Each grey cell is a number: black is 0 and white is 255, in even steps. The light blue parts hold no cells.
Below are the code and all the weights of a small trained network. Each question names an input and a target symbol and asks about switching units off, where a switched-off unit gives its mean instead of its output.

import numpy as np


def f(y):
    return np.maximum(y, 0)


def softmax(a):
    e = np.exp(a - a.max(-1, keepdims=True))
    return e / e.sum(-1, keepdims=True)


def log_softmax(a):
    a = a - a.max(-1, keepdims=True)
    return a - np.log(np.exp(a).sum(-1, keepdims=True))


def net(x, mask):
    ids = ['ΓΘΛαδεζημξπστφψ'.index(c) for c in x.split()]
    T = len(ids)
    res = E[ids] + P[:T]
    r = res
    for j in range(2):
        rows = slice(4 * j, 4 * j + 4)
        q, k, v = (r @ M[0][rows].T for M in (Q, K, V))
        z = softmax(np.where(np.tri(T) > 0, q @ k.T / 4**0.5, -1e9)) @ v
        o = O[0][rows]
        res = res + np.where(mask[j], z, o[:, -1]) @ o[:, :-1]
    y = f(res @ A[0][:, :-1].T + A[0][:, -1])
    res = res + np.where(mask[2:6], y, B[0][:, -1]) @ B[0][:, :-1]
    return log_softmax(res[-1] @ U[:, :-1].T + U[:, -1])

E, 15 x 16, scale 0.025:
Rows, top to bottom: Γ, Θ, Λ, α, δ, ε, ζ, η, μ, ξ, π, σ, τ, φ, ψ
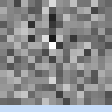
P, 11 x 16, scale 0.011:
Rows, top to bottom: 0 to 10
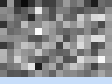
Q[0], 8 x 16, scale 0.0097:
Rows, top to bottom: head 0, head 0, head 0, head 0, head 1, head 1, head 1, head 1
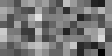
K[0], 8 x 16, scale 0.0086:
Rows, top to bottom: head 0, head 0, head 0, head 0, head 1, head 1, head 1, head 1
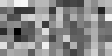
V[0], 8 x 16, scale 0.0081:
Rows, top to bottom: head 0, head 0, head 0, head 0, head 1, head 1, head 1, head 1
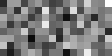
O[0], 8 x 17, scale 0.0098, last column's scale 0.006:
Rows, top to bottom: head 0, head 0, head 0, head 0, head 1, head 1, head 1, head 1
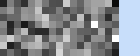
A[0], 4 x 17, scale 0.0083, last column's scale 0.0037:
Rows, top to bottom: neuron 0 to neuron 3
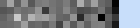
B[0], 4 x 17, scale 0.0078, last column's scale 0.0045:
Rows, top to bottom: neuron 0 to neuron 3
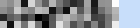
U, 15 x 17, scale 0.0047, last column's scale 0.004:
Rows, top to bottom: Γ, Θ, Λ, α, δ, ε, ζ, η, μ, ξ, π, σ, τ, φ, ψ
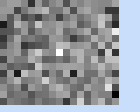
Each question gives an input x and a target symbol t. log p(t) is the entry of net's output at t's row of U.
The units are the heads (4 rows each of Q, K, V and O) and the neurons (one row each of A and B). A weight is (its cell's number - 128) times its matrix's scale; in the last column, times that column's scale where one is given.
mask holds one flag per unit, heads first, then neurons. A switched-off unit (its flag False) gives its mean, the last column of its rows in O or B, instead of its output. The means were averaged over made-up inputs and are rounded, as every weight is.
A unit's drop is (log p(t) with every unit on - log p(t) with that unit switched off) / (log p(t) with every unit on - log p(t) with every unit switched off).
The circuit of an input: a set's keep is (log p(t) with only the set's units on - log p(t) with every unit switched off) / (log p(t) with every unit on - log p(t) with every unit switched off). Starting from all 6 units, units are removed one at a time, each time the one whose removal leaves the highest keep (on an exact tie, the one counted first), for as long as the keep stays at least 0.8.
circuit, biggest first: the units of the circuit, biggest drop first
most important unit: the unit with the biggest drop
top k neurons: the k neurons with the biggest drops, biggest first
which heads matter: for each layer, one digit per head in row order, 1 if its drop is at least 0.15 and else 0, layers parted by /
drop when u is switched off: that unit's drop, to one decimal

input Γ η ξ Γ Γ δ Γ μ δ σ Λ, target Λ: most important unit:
head 1
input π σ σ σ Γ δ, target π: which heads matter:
10
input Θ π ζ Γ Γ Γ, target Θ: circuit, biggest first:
head 0; head 1
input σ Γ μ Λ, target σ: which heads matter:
01
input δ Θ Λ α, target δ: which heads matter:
01
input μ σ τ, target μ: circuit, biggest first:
head 0; head 1
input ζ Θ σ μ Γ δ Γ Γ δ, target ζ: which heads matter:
11
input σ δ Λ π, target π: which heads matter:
10
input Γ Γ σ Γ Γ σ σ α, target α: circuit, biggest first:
head 0; neuron 1
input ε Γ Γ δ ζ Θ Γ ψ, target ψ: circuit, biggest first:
head 1; head 0
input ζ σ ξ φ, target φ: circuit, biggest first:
head 1; neuron 3
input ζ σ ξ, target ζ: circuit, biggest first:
head 1; head 0
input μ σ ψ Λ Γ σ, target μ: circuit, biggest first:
head 0; head 1
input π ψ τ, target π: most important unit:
head 0
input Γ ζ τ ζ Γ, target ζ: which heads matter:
01
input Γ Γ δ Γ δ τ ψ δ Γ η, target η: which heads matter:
01
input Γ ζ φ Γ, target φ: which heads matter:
11
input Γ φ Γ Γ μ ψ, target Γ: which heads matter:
10
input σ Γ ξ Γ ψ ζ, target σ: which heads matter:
11
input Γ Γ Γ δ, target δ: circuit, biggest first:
head 1
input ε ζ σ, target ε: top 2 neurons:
neuron 3; neuron 0
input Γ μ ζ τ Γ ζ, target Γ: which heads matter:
10
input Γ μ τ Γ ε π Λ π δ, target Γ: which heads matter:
10
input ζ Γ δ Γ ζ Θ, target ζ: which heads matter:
11
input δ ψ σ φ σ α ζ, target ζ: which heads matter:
01
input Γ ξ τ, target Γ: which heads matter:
10
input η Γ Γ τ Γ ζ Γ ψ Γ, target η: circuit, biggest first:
head 1
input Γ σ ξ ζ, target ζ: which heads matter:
01
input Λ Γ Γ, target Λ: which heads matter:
11
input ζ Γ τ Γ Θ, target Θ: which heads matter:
10
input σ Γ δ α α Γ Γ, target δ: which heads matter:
01
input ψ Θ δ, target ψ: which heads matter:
11
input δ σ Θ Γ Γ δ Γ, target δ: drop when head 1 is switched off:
0.9
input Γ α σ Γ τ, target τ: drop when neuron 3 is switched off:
-0.1
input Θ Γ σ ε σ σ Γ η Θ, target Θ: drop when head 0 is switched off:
0.6
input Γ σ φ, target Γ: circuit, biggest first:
head 0
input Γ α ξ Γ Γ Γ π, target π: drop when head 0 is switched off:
0.7
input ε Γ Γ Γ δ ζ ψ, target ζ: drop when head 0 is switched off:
0.2
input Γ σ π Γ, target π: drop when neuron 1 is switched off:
0.1
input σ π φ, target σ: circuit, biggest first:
head 1
